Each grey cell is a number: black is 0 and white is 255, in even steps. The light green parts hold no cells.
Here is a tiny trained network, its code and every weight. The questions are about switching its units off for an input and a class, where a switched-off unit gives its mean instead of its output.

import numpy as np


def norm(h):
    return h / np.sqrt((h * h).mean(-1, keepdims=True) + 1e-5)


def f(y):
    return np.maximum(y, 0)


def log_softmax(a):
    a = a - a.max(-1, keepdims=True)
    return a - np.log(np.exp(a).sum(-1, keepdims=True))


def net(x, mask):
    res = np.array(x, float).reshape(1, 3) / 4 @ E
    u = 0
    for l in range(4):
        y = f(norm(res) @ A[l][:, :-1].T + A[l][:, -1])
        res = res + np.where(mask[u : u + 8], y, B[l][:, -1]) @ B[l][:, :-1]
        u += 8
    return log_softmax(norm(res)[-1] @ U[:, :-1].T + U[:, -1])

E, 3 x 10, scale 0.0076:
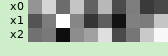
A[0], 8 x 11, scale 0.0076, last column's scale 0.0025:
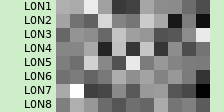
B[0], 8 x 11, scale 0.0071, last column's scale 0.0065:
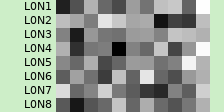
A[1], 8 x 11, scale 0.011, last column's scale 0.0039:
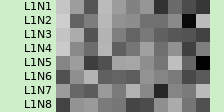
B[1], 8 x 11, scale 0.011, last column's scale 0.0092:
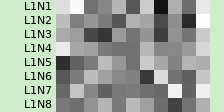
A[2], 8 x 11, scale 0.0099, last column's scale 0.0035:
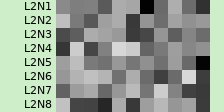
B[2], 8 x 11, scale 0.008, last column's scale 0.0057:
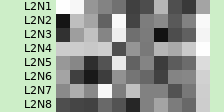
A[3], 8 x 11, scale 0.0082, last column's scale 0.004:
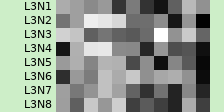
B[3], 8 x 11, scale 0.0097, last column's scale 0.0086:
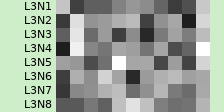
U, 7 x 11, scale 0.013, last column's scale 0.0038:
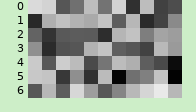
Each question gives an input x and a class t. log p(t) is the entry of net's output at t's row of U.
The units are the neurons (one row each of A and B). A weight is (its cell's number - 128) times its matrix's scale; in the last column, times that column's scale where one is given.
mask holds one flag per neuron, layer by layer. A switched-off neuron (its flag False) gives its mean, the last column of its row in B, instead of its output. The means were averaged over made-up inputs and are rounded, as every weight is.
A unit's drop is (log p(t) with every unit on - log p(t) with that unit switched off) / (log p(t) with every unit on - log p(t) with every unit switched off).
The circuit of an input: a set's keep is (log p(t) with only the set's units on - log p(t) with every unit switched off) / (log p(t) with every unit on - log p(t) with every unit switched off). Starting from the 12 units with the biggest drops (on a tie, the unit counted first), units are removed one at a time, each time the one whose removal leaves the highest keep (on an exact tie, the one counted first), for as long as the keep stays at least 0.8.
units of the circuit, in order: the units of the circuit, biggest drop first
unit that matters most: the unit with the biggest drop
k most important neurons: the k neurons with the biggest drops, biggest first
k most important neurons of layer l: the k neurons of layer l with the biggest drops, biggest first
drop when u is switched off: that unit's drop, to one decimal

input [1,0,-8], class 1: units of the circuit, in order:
L1N6
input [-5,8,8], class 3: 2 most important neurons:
L1N7, L1N3
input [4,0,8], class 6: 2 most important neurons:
L0N4, L1N5
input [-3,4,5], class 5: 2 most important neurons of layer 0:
L0N1, L0N4
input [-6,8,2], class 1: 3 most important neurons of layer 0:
L0N7, L0N3, L0N2
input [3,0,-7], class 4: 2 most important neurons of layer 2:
L2N2, L2N3
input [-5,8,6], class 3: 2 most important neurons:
L1N7, L2N6
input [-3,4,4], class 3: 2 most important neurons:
L1N7, L0N2
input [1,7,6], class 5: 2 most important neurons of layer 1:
L1N5, L1N6
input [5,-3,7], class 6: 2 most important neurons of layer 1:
L1N5, L1N2
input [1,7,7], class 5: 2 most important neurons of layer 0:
L0N1, L0N4
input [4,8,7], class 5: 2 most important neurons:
L0N1, L2N1
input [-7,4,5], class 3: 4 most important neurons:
L1N7, L0N2, L1N3, L1N6
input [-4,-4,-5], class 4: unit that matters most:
L0N4
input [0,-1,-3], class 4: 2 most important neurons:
L0N1, L0N4
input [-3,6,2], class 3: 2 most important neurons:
L2N6, L1N6
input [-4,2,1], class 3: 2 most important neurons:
L0N1, L1N6
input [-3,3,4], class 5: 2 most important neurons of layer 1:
L1N6, L1N1
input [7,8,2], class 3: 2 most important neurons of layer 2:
L2N6, L2N2
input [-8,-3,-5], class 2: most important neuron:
L0N4
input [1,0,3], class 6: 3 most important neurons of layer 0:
L0N4, L0N7, L0N2
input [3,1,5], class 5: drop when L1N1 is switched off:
0.2
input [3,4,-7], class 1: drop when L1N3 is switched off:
0.0
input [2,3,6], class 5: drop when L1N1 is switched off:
0.1
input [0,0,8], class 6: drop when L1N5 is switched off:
0.2
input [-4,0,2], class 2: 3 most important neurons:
L0N2, L1N7, L1N1
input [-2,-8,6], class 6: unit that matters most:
L1N5
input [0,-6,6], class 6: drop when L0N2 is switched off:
0.1
